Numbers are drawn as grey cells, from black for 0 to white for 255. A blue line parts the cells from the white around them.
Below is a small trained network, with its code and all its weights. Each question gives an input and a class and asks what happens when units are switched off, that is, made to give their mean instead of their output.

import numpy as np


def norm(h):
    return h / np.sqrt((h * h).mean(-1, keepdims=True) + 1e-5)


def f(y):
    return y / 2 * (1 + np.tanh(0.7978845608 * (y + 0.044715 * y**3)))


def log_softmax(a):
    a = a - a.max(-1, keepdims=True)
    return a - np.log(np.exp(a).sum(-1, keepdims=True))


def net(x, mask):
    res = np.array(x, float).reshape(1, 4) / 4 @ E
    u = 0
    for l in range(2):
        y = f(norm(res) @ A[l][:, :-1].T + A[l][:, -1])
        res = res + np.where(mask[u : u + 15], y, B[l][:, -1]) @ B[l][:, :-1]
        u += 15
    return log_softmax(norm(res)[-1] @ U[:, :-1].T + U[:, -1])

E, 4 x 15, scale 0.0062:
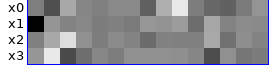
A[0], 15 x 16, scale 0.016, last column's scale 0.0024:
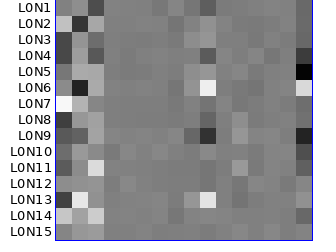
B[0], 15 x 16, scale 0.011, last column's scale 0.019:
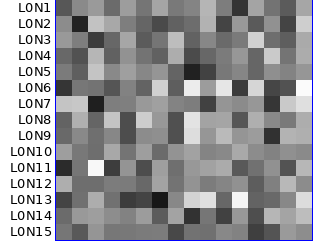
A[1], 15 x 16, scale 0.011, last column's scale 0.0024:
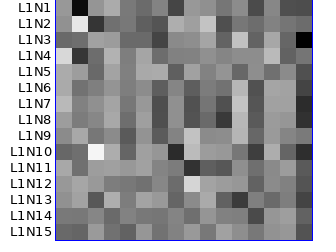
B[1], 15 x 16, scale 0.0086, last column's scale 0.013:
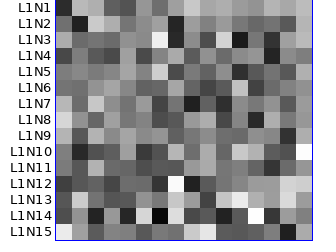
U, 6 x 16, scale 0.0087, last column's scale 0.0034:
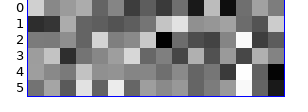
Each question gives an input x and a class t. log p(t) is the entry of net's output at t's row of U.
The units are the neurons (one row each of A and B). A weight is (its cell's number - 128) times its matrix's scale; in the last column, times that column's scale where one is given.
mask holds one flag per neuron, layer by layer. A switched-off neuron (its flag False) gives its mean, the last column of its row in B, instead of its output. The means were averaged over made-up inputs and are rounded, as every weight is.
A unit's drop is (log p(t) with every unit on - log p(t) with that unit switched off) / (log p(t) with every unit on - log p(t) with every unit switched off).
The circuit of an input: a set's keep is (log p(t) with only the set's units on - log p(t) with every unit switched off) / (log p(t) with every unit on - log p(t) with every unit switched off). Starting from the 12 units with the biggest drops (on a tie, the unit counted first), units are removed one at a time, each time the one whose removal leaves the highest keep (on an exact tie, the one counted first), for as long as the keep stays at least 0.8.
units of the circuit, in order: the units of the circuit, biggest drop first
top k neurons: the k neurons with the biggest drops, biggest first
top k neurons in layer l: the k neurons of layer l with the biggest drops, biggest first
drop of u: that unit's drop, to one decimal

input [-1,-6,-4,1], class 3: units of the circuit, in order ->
[L0N7]
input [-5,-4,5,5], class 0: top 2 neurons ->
[L0N6, L0N14]
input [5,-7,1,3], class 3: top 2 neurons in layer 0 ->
[L0N7, L0N6]
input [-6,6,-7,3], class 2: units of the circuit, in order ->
[L0N4, L0N13, L0N6]
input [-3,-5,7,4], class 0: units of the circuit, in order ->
[L0N6, L0N14]
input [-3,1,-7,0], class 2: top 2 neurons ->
[L0N13, L0N6]
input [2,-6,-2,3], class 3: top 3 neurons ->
[L0N7, L0N13, L0N4]
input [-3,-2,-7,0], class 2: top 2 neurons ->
[L0N13, L0N9]
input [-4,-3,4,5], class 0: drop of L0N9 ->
0.1
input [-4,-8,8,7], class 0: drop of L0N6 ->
0.6
